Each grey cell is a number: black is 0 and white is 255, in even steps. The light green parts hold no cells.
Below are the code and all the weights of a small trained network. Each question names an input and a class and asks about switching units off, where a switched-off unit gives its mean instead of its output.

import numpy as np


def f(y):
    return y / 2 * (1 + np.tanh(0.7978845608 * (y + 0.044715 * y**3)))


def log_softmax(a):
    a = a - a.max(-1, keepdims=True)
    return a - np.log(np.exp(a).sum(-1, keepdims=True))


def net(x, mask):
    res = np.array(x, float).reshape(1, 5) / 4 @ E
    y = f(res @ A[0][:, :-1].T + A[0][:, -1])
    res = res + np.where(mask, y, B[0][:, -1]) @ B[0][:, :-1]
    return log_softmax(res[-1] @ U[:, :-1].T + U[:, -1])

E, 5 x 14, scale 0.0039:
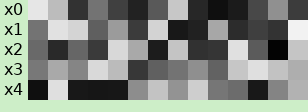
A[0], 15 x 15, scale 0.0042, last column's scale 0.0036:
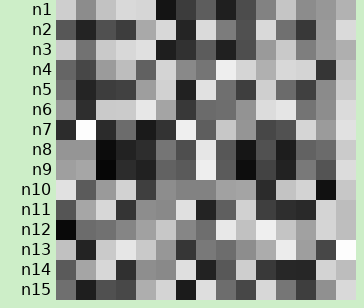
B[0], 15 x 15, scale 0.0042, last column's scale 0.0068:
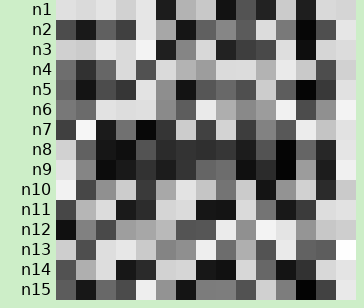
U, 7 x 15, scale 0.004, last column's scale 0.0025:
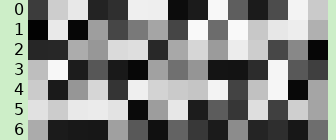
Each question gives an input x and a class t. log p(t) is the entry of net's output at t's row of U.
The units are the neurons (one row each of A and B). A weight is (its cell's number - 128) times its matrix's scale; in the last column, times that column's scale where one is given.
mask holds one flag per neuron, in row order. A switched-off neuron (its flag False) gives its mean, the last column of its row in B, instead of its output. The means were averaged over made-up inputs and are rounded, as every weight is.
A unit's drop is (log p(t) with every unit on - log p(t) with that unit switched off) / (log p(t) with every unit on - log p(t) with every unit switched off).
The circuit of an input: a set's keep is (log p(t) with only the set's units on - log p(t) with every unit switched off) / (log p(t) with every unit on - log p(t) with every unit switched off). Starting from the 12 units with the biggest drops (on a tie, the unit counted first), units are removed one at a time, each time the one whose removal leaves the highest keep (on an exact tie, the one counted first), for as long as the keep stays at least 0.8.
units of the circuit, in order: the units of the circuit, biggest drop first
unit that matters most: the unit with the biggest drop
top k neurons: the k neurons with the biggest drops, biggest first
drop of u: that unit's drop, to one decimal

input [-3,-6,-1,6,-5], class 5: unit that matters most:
n3
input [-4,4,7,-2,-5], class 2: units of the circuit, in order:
(n2, n9)
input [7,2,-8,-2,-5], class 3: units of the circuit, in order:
(n6, n7)
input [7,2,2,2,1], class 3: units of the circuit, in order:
(n2, n15, n9)
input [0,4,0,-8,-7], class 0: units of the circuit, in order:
(n14, n11)
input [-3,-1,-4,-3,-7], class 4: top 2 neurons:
(n4, n10)
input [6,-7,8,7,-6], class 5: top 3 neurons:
(n3, n1, n13)
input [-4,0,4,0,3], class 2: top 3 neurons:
(n9, n8, n12)
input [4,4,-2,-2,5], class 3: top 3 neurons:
(n9, n7, n8)
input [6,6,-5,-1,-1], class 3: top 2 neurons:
(n7, n9)
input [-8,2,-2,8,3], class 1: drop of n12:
0.1
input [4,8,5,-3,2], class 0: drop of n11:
0.3
